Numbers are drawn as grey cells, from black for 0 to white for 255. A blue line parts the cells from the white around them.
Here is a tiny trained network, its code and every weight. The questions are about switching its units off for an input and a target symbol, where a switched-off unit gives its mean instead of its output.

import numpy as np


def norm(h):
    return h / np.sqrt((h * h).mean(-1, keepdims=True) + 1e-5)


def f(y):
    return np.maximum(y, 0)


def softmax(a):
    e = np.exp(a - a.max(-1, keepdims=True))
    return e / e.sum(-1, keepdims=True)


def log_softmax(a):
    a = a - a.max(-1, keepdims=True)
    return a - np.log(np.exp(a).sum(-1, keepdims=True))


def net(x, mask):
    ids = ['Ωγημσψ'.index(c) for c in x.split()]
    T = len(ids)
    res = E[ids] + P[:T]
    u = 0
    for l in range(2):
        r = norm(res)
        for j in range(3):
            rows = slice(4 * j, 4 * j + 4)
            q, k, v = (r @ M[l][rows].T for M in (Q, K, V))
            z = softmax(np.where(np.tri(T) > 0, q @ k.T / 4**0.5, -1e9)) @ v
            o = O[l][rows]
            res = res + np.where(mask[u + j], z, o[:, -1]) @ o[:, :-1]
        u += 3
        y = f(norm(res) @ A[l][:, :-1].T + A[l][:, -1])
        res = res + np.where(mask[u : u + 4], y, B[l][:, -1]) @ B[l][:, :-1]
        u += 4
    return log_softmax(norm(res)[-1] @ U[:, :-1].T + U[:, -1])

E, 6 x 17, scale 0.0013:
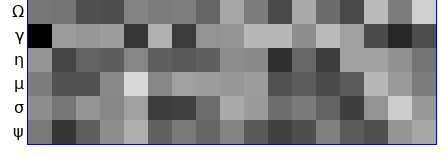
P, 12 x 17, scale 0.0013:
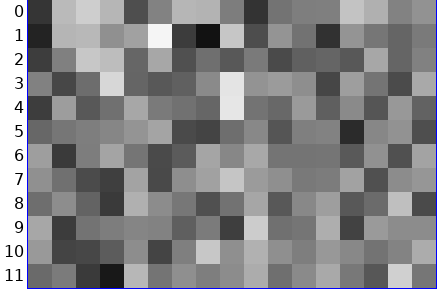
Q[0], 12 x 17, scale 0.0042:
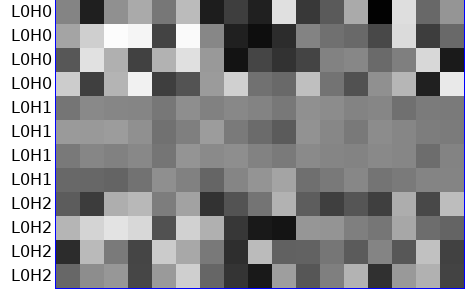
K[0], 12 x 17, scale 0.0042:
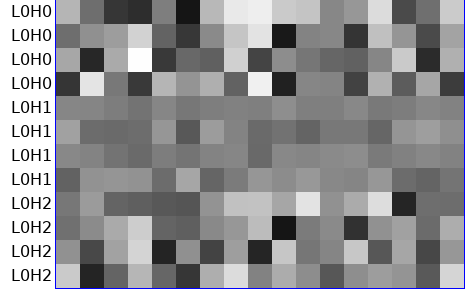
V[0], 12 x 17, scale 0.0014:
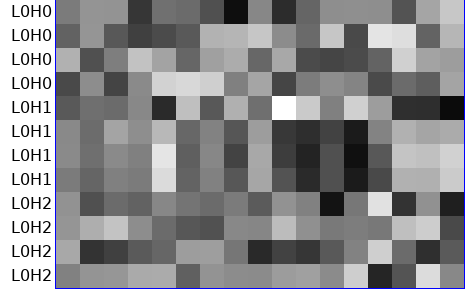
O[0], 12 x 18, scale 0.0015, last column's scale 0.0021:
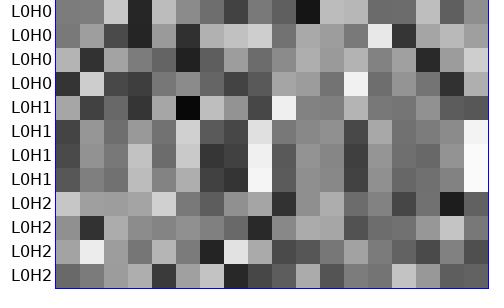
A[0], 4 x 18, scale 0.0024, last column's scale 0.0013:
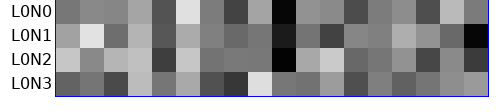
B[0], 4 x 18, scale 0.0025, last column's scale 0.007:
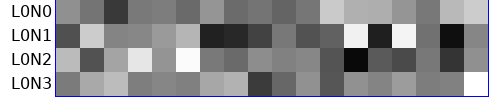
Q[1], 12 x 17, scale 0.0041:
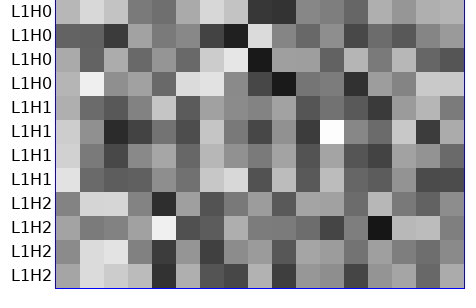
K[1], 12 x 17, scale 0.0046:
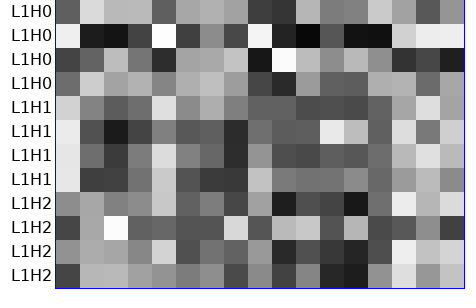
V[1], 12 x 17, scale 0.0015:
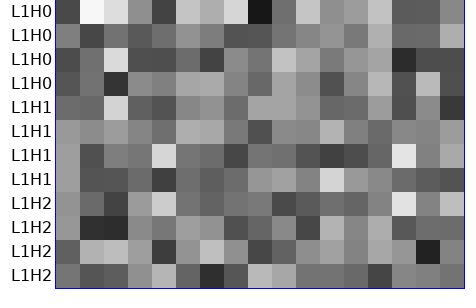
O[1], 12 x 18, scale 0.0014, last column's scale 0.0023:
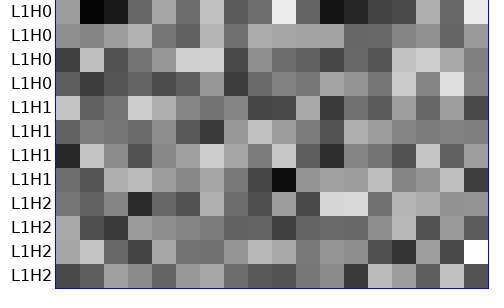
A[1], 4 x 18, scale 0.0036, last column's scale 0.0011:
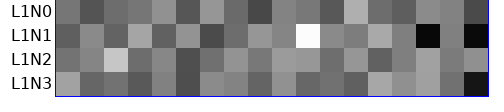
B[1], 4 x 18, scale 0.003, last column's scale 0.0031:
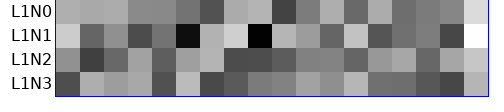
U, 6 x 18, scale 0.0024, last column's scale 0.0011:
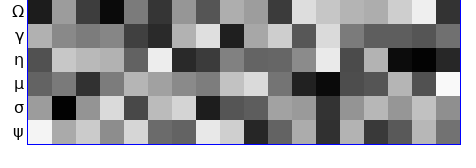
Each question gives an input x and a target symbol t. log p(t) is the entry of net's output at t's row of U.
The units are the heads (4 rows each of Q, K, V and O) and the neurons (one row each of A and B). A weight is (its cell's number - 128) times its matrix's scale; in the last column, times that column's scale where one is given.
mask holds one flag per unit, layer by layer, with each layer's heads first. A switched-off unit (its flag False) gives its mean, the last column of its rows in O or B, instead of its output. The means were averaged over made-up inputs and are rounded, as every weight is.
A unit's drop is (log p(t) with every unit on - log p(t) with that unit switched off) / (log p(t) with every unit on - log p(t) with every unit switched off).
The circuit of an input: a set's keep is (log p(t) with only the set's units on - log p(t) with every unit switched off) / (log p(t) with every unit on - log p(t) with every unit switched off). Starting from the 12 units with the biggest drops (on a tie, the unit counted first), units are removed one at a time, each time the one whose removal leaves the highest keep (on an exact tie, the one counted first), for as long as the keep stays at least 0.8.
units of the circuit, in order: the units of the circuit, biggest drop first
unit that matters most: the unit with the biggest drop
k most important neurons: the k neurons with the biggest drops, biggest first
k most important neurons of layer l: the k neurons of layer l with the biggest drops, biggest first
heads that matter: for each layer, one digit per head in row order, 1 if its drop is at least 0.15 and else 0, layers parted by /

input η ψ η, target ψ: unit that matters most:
L0H0
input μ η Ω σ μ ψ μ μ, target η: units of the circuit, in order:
[L0H0; L0H1]
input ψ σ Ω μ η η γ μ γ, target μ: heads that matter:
110 / 100
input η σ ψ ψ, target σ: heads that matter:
111 / 000
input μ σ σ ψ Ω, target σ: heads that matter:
111 / 000
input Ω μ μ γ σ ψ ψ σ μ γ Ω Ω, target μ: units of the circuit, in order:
[L0H0; L0H1; L0N0; L1N1]
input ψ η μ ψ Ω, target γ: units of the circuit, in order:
[L1N1; L0H0]
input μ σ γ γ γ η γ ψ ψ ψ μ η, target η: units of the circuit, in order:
[L1N3; L1N1]
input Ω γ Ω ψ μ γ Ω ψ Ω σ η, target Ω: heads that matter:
110 / 100
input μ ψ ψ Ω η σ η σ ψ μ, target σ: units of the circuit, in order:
[L0H1; L1H2]
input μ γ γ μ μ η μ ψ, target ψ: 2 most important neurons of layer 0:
[L0N3; L0N0]
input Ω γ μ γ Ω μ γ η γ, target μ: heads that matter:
110 / 101
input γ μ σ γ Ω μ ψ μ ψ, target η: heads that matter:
111 / 101
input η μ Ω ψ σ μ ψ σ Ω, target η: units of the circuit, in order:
[L0H1; L0H0]
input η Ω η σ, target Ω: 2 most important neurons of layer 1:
[L1N0; L1N3]
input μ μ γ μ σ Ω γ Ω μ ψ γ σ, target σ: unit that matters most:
L1N2
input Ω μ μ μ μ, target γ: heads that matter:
110 / 000
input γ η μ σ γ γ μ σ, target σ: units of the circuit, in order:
[L1N2; L0N0; L1H2]
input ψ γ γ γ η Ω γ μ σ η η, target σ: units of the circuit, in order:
[L0H2; L1N1]
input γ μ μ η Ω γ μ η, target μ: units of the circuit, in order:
[L0H0; L0H1; L1N1; L1H2]
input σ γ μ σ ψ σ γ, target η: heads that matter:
111 / 111
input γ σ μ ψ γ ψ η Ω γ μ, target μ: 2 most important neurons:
[L0N0; L1N1]
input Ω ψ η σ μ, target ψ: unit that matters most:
L0H1
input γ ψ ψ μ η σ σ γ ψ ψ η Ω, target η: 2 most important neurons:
[L0N3; L0N0]
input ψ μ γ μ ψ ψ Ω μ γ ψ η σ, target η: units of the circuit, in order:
[L1H0; L0H0; L1N1]
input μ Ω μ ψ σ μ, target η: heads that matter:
010 / 100
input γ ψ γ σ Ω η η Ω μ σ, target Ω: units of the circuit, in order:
[L0H0; L1N1]
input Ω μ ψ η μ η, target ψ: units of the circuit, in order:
[L0H0; L0H2]
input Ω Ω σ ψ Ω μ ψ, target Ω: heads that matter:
110 / 000
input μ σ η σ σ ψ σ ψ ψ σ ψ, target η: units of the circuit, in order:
[L0H0; L0H1]
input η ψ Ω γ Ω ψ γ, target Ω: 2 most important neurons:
[L0N0; L1N1]
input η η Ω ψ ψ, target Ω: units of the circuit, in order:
[L0H2; L1H2]
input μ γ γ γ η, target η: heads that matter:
000 / 100
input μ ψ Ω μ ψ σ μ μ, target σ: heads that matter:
111 / 000
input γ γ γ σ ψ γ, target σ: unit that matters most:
L0H1
